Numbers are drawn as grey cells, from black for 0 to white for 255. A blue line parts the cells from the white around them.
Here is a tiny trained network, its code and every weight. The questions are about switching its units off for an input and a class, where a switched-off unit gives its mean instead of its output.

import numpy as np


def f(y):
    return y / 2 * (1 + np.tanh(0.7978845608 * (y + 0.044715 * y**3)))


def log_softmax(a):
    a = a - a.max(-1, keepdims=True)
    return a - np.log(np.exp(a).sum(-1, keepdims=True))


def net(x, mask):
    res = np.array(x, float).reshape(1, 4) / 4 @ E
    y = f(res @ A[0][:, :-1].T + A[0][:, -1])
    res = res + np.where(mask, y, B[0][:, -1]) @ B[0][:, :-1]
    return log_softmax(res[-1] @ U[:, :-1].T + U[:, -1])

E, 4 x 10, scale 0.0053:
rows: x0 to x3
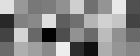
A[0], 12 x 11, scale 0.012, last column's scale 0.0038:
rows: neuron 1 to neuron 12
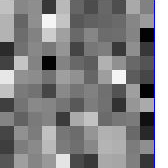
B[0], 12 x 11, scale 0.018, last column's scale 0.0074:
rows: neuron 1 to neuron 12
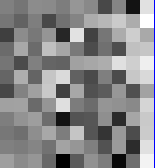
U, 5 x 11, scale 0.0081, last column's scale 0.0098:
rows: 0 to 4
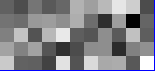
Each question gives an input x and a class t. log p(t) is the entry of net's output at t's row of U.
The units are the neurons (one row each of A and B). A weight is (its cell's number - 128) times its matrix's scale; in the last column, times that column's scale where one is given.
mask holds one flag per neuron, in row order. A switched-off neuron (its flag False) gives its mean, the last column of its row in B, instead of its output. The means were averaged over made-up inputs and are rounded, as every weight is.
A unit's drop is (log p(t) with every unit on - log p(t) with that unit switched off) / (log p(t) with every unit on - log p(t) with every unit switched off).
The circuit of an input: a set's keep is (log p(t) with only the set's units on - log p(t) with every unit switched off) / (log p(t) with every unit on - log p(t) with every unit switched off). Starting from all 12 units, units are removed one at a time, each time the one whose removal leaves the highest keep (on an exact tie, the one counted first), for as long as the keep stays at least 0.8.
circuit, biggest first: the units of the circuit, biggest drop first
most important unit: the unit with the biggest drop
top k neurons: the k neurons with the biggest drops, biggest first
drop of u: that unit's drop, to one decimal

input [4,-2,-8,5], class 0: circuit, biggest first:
[neuron 2]
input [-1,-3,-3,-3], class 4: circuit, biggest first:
[neuron 12; neuron 10; neuron 4]
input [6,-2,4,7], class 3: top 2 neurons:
[neuron 12; neuron 8]
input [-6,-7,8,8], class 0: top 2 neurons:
[neuron 5; neuron 9]
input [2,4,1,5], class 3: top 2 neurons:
[neuron 12; neuron 1]
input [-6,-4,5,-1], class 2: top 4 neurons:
[neuron 4; neuron 2; neuron 8; neuron 3]
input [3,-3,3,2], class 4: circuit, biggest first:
[neuron 3; neuron 9]
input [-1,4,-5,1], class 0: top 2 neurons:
[neuron 2; neuron 1]
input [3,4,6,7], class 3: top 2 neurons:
[neuron 12; neuron 2]
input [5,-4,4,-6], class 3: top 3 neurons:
[neuron 8; neuron 9; neuron 4]
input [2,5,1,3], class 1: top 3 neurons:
[neuron 10; neuron 11; neuron 9]
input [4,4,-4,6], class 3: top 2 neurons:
[neuron 12; neuron 5]
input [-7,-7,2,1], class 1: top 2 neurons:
[neuron 1; neuron 7]
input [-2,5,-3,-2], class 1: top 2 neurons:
[neuron 5; neuron 10]
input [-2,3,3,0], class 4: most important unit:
neuron 3
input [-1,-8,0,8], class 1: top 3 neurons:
[neuron 1; neuron 7; neuron 9]
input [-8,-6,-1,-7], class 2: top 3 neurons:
[neuron 8; neuron 12; neuron 4]
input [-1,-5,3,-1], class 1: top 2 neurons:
[neuron 2; neuron 1]
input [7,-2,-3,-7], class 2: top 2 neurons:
[neuron 6; neuron 12]
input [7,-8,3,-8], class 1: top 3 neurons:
[neuron 7; neuron 12; neuron 1]
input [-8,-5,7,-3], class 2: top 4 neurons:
[neuron 4; neuron 8; neuron 2; neuron 3]
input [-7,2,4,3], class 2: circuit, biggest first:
[neuron 4]
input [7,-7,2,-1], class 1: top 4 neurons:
[neuron 1; neuron 7; neuron 4; neuron 8]
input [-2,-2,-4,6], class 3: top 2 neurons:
[neuron 12; neuron 5]
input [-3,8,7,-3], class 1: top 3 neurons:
[neuron 10; neuron 11; neuron 2]
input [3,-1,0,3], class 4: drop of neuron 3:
0.6
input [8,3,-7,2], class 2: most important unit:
neuron 6
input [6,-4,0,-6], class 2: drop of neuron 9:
-0.1
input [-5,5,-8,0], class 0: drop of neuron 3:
0.2
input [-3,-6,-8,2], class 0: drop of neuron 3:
0.2
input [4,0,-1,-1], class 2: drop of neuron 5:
0.2
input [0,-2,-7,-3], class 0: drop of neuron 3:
0.0
